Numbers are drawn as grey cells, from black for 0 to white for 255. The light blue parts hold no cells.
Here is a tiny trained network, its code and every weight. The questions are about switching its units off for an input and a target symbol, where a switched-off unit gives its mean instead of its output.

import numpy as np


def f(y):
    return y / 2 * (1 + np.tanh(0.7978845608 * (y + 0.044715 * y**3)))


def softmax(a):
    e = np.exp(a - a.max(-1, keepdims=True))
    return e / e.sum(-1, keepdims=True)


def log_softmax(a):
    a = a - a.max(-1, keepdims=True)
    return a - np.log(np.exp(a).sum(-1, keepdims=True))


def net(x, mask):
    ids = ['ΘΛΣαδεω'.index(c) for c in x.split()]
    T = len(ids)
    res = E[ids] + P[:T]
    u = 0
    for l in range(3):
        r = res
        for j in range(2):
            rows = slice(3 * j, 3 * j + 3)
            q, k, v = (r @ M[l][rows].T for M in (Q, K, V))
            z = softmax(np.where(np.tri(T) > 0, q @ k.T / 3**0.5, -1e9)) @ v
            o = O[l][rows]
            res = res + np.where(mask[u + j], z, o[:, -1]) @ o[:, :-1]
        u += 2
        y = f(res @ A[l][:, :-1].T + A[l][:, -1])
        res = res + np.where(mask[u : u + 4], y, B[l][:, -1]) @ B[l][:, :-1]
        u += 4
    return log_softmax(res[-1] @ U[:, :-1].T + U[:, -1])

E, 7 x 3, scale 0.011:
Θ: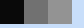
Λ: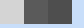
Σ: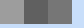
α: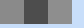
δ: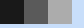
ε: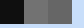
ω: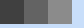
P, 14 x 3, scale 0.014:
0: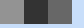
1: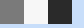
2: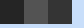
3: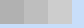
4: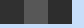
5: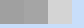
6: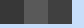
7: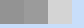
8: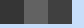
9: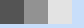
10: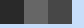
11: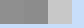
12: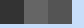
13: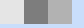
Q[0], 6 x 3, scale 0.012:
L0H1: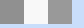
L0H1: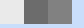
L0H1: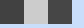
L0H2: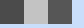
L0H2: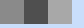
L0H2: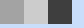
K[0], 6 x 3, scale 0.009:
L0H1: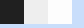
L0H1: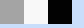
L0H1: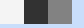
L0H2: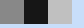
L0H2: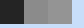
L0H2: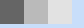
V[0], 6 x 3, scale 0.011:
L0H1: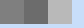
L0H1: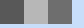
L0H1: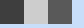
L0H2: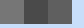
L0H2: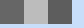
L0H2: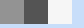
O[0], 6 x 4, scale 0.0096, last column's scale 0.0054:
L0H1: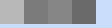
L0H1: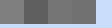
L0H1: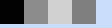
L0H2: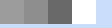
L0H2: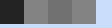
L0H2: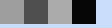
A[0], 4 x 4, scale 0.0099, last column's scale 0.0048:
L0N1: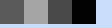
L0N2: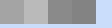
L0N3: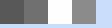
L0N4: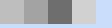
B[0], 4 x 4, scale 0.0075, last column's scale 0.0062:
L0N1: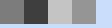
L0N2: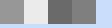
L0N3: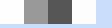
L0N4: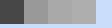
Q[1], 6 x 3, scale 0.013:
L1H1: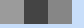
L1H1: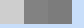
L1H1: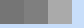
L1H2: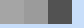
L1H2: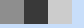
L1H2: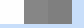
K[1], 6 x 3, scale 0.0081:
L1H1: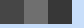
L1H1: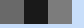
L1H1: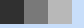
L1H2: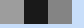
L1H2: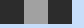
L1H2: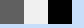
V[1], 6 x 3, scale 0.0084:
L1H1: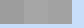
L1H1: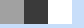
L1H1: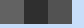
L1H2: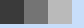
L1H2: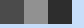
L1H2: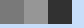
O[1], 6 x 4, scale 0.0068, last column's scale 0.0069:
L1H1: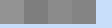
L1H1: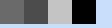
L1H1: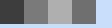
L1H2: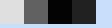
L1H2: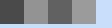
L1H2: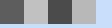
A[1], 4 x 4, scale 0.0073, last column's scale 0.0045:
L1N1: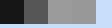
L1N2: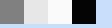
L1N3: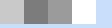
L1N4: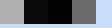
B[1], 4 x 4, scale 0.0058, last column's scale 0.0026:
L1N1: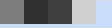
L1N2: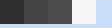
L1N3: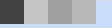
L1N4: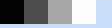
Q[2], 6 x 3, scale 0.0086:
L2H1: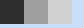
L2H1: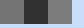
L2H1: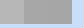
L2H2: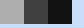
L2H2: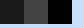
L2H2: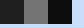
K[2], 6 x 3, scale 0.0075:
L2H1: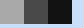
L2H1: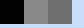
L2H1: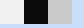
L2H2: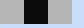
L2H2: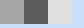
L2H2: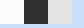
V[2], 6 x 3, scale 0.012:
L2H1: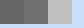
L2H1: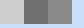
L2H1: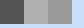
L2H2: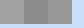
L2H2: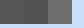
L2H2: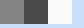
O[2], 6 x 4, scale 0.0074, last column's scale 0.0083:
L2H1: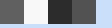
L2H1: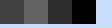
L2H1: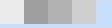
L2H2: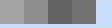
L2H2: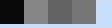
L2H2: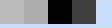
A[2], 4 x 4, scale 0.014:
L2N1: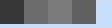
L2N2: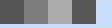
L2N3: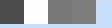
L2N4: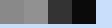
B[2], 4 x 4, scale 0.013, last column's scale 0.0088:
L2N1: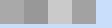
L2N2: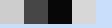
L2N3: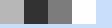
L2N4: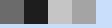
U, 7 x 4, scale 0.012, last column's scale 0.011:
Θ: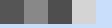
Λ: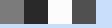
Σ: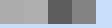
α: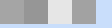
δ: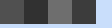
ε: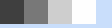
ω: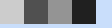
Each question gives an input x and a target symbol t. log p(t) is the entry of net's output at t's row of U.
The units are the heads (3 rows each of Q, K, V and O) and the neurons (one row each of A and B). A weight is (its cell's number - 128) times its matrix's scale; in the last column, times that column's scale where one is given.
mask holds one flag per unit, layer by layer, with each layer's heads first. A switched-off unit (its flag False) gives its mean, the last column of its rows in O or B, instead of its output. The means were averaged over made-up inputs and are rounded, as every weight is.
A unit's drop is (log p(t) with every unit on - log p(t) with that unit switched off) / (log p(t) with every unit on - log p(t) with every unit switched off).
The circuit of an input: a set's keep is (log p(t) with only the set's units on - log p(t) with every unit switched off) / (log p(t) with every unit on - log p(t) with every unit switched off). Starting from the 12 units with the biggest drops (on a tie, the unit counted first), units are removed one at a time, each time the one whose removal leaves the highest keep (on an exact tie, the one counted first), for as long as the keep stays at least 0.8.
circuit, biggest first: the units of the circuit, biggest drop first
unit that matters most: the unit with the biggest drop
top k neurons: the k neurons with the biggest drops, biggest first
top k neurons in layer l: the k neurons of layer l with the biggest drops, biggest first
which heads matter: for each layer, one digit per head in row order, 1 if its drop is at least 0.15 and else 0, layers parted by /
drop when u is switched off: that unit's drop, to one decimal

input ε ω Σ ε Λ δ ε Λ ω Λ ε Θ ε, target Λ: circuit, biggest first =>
[L1H2; L2H1]
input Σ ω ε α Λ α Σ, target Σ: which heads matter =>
11 / 11 / 01
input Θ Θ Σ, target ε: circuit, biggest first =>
[L2N2; L2N3]
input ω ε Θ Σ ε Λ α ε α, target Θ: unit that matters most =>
L0H2
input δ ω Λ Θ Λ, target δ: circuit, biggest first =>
[L0H2; L2H2; L2N4; L1H1]
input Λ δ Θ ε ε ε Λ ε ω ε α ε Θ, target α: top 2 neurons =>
[L2N2; L0N2]
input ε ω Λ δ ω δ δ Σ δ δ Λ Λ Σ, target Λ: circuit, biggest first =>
[L0N3; L1H2; L2H2]
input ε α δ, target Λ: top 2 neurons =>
[L2N1; L0N3]
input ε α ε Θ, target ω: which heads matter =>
10 / 00 / 01
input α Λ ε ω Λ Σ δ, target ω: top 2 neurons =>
[L2N4; L1N2]
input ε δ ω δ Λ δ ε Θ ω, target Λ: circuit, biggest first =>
[L1H2; L0N3; L2H1]
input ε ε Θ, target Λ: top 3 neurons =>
[L2N1; L0N3; L1N1]
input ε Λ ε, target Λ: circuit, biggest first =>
[L2N1; L2H2]
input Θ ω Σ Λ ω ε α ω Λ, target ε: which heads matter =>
01 / 00 / 00
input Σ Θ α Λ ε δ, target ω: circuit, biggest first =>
[L2N2; L2H2]
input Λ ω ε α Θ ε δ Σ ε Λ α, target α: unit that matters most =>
L0H1
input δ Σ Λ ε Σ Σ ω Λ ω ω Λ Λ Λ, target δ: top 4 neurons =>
[L2N4; L0N3; L1N4; L2N1]
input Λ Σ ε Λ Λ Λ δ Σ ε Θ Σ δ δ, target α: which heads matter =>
11 / 01 / 11
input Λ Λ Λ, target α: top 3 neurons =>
[L2N2; L0N2; L0N1]
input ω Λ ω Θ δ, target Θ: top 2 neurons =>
[L0N3; L2N3]
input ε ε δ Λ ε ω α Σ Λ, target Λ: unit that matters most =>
L1H2
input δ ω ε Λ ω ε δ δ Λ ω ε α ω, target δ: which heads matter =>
01 / 11 / 01
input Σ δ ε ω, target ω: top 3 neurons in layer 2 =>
[L2N3; L2N2; L2N4]
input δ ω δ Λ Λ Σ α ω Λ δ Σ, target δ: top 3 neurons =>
[L2N4; L0N3; L1N4]
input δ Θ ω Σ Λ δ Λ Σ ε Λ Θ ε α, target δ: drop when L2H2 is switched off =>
1.5
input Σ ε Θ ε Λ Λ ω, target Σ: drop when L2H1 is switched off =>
0.1
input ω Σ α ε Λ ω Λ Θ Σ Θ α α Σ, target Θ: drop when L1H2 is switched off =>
0.1
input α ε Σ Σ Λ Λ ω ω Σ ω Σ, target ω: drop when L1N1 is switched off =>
0.0
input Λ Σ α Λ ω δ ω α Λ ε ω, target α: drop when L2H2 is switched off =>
0.2
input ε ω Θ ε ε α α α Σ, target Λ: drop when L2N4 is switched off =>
-0.1
